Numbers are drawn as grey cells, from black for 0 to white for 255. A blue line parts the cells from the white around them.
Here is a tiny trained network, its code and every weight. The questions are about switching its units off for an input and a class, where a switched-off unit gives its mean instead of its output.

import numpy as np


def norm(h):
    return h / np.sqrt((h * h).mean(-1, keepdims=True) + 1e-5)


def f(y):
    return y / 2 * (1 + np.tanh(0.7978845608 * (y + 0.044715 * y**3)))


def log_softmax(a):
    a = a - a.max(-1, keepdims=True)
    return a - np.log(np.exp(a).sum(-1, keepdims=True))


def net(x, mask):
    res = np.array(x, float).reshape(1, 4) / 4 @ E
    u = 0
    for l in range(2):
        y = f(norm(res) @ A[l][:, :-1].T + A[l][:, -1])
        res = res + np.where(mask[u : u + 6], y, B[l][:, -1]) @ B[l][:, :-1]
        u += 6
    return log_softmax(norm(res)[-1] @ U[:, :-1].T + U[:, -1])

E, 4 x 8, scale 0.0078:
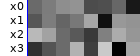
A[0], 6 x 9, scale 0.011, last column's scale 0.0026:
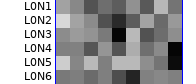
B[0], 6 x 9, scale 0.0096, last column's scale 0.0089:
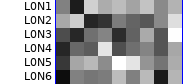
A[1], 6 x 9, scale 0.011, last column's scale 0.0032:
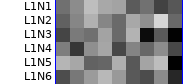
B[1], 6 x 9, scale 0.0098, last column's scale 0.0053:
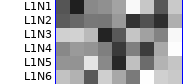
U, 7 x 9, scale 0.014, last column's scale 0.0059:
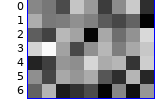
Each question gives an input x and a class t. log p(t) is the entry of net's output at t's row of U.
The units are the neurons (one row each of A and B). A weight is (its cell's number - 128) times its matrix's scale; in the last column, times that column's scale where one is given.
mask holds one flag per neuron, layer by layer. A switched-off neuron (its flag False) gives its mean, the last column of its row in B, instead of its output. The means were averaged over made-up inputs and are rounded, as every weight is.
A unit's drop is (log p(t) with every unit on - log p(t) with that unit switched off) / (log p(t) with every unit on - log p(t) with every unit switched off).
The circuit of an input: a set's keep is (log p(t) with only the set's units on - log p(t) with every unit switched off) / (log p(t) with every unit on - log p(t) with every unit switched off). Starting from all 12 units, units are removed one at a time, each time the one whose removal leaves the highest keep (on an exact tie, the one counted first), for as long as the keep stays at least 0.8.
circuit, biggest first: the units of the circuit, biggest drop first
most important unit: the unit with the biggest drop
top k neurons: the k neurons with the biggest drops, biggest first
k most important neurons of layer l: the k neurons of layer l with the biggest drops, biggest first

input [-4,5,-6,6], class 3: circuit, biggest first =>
L1N3; L0N3
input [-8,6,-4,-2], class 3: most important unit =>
L0N3
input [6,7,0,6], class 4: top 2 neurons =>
L0N6; L0N2
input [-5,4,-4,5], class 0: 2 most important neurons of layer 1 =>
L1N6; L1N2
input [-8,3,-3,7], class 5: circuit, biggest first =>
L0N3; L1N2; L0N6
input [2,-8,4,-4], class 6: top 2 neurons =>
L0N2; L0N3
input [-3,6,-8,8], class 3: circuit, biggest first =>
L1N3; L0N3
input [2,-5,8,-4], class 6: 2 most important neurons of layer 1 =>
L1N3; L1N6
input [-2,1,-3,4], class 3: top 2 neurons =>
L1N3; L0N3
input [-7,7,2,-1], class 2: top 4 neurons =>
L1N5; L0N2; L1N3; L0N5
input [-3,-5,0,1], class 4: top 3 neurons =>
L0N5; L0N1; L1N5
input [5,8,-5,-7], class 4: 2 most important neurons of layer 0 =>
L0N2; L0N3
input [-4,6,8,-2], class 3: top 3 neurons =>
L0N3; L1N5; L0N4
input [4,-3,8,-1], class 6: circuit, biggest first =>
L0N2
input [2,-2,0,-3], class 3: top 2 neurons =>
L0N2; L0N3
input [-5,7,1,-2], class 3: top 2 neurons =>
L0N3; L1N5
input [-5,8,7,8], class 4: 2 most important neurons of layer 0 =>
L0N1; L0N6
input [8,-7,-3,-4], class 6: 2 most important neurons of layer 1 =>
L1N5; L1N6
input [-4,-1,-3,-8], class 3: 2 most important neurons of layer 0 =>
L0N6; L0N3
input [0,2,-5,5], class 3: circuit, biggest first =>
L1N3
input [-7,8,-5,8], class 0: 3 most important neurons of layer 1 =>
L1N6; L1N2; L1N5
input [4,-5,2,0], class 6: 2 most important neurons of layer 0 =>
L0N2; L0N1
